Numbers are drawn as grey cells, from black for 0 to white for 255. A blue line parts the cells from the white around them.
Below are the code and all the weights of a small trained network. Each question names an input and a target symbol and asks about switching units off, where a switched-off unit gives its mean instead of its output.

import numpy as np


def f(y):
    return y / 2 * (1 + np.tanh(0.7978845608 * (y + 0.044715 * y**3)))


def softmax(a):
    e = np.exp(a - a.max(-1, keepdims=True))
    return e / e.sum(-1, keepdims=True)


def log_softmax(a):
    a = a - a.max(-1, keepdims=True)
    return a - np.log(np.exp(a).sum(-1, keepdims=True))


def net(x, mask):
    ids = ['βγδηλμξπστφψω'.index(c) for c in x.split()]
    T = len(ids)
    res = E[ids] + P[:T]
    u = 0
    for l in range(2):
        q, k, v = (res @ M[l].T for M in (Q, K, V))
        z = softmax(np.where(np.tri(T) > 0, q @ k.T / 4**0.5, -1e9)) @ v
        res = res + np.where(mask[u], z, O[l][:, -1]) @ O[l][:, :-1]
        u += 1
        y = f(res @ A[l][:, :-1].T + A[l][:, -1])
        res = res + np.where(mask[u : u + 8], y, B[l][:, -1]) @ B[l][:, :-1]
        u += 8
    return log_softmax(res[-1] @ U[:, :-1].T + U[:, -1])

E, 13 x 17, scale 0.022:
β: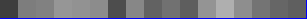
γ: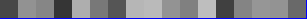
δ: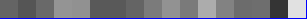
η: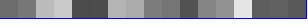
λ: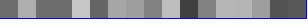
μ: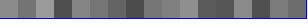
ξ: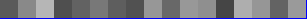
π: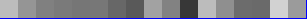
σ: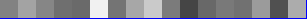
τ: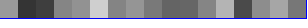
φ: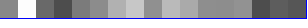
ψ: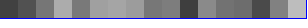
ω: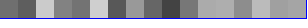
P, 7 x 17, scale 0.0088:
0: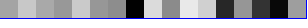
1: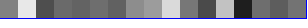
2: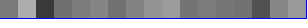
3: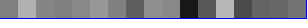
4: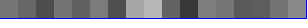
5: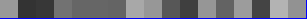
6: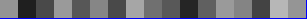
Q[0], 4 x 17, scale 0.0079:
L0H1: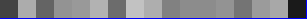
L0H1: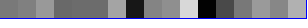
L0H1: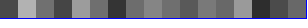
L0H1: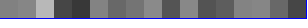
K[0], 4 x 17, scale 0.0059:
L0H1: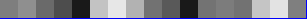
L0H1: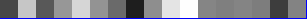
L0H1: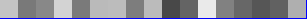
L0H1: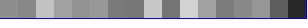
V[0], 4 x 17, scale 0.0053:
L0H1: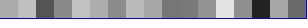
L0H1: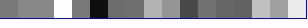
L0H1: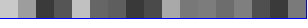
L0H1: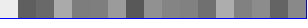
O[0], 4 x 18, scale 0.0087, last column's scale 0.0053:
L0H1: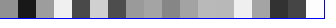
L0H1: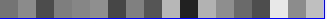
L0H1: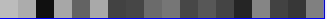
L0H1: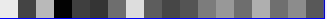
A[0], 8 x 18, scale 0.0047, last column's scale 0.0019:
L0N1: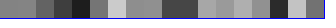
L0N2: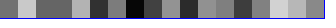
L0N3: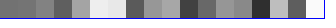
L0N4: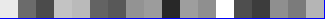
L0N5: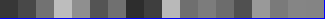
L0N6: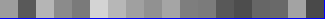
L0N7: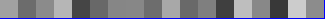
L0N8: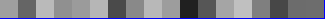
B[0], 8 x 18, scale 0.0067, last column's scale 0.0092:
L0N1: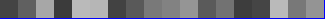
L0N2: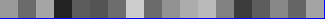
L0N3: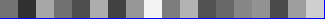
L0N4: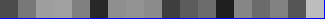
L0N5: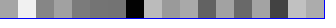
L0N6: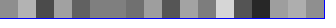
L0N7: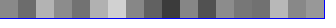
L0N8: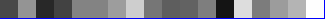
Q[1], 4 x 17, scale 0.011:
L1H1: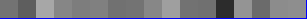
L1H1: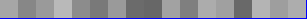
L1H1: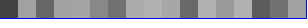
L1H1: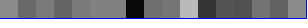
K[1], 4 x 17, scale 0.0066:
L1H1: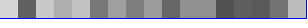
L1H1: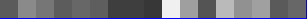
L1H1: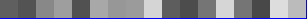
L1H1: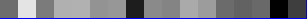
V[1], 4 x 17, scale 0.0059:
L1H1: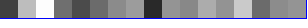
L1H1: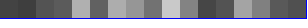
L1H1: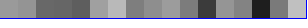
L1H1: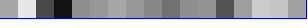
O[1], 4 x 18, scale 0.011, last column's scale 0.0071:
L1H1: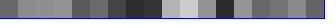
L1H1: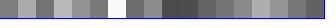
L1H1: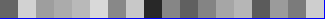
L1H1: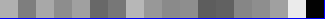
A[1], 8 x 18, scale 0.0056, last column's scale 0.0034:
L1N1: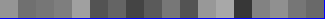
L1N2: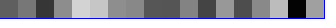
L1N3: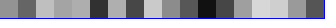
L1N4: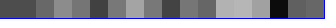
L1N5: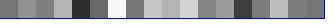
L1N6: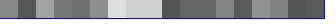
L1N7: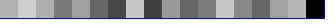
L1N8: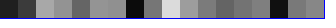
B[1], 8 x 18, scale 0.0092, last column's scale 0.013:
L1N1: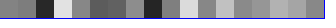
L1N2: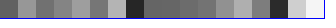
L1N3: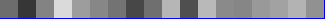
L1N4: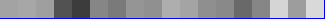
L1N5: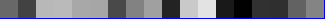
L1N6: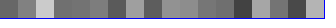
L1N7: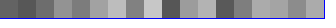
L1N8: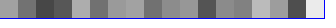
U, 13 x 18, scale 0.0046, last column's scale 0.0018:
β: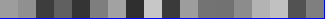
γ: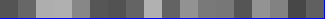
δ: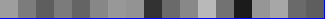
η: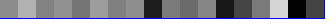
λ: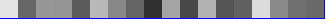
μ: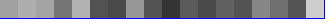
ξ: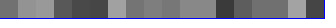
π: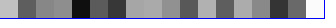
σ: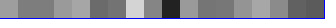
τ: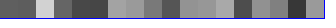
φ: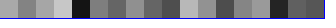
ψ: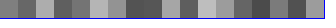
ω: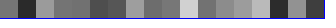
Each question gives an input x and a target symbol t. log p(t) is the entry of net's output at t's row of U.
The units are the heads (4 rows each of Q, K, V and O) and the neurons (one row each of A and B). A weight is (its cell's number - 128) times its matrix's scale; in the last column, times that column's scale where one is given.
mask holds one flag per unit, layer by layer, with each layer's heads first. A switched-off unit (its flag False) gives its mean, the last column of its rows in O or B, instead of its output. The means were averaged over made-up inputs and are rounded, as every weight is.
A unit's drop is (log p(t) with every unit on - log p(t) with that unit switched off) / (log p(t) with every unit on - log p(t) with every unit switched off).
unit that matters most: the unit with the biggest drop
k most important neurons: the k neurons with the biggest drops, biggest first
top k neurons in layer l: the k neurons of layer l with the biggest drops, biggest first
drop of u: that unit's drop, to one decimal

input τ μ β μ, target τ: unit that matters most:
L1H1
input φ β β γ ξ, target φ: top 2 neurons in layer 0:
(L0N7 L0N8)
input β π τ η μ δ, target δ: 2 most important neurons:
(L1N1 L0N2)
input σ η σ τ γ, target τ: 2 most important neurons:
(L1N6 L0N4)
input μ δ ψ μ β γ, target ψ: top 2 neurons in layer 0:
(L0N8 L0N3)
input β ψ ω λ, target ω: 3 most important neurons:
(L0N5 L1N8 L0N3)
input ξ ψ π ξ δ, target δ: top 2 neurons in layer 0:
(L0N2 L0N3)
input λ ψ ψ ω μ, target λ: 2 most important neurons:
(L1N3 L0N8)
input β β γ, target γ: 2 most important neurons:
(L1N5 L1N3)
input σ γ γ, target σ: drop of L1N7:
0.2
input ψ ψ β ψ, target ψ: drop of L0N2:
0.0
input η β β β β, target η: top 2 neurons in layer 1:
(L1N8 L1N2)
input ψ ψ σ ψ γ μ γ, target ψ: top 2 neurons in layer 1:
(L1N2 L1N8)
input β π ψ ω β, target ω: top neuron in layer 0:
(L0N5)
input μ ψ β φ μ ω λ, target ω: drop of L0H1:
0.6
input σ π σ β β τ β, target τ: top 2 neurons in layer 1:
(L1N6 L1N4)
